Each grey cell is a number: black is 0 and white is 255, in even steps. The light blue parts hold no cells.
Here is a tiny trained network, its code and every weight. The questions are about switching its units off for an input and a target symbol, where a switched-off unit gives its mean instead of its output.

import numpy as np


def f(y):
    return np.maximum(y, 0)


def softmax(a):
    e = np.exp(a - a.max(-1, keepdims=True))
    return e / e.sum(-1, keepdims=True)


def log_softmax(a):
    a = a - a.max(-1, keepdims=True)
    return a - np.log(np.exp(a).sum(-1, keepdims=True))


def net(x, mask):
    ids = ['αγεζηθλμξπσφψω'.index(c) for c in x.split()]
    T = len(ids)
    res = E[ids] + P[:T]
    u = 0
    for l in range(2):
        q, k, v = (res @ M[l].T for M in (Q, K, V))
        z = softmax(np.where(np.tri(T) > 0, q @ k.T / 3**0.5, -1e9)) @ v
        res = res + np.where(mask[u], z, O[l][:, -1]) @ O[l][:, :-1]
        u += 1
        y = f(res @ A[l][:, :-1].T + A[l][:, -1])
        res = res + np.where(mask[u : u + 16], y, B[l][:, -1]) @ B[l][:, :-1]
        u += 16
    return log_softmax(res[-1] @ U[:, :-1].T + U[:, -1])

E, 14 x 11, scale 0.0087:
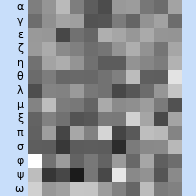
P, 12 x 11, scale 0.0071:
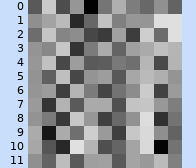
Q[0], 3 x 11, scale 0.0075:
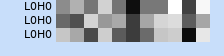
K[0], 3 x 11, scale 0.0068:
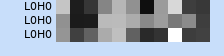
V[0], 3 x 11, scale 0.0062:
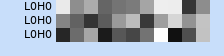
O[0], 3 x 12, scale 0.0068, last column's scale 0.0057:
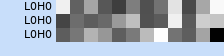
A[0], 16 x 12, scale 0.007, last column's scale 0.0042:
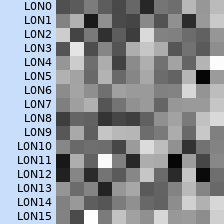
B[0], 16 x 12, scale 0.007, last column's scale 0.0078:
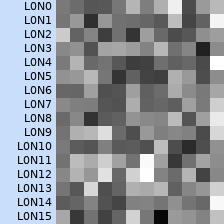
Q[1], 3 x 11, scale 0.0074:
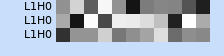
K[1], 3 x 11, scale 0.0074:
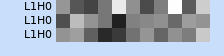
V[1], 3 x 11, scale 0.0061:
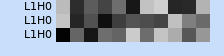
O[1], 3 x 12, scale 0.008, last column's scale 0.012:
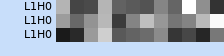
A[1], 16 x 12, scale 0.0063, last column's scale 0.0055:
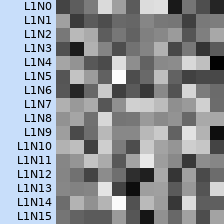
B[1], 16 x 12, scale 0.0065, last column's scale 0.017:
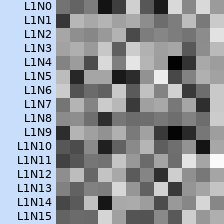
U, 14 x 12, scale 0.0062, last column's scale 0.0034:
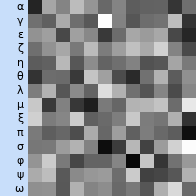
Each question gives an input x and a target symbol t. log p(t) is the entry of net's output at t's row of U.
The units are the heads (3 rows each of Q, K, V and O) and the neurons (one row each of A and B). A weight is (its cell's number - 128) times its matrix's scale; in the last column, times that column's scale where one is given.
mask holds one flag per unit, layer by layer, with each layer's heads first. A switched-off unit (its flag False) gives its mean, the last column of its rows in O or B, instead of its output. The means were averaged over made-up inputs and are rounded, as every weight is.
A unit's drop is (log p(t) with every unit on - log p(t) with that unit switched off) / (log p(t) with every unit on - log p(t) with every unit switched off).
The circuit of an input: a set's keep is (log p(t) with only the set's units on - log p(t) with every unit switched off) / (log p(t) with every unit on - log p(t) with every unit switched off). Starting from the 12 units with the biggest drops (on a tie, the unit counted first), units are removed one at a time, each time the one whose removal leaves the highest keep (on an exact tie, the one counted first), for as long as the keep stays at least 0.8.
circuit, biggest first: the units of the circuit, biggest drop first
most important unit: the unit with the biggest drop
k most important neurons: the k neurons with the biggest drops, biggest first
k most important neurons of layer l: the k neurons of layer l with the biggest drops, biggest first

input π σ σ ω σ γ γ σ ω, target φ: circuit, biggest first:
L0H0, L1N13
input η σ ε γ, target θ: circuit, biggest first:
L0H0, L1H0, L0N11, L0N15
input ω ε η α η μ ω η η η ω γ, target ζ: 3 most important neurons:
L1N7, L0N5, L1N11
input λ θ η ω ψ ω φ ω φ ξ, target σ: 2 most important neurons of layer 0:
L0N11, L0N12
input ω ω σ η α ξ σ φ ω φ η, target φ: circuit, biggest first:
L0H0, L1N13
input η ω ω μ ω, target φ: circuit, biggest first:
L1N13, L0H0
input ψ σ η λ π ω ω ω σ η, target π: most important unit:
L1N9
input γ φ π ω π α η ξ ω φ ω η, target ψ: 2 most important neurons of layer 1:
L1N4, L1N5
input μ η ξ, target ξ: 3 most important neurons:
L1N13, L1N3, L1N6
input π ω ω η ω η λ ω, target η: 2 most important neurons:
L1N5, L0N12
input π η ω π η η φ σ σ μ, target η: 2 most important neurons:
L1N5, L0N12
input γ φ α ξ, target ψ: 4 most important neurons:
L0N11, L1N4, L0N12, L0N5
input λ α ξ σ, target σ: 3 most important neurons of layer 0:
L0N11, L0N12, L0N3
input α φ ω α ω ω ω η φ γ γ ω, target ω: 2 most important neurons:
L1N4, L0N11
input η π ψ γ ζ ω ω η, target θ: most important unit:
L0H0
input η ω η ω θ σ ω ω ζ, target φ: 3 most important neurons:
L0N1, L0N8, L1N13
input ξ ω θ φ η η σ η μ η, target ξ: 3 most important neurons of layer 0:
L0N10, L0N3, L0N15
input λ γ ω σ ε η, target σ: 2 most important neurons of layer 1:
L1N5, L1N15
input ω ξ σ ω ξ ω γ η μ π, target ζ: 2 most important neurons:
L1N7, L0N5
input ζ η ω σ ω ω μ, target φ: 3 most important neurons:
L0N1, L1N13, L0N8
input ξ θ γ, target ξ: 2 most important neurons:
L1N13, L1N3
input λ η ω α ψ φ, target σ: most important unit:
L1N5
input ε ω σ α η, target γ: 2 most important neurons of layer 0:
L0N0, L0N1
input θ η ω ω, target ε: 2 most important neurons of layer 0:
L0N11, L0N10
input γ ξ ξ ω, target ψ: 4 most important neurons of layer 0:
L0N11, L0N12, L0N5, L0N8
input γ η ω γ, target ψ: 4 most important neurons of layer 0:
L0N11, L0N12, L0N5, L0N8
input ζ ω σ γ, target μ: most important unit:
L0H0
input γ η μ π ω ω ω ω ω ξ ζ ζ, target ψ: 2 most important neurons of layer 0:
L0N11, L0N12
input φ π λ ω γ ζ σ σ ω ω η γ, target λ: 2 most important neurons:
L0N2, L1N9
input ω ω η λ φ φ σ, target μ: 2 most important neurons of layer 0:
L0N8, L0N2
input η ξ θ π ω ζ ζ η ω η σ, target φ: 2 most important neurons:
L0N8, L1N13
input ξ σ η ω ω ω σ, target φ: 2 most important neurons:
L0N8, L0N1
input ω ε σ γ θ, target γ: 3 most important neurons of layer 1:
L1N0, L1N3, L1N13
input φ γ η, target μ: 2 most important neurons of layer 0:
L0N9, L0N2
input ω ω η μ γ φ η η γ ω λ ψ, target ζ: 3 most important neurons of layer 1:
L1N7, L1N11, L1N1
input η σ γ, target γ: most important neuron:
L1N0
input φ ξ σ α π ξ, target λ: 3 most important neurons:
L0N2, L1N9, L1N10
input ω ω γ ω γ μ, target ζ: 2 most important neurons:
L1N7, L0N5
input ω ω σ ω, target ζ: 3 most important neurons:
L1N7, L0N5, L1N11
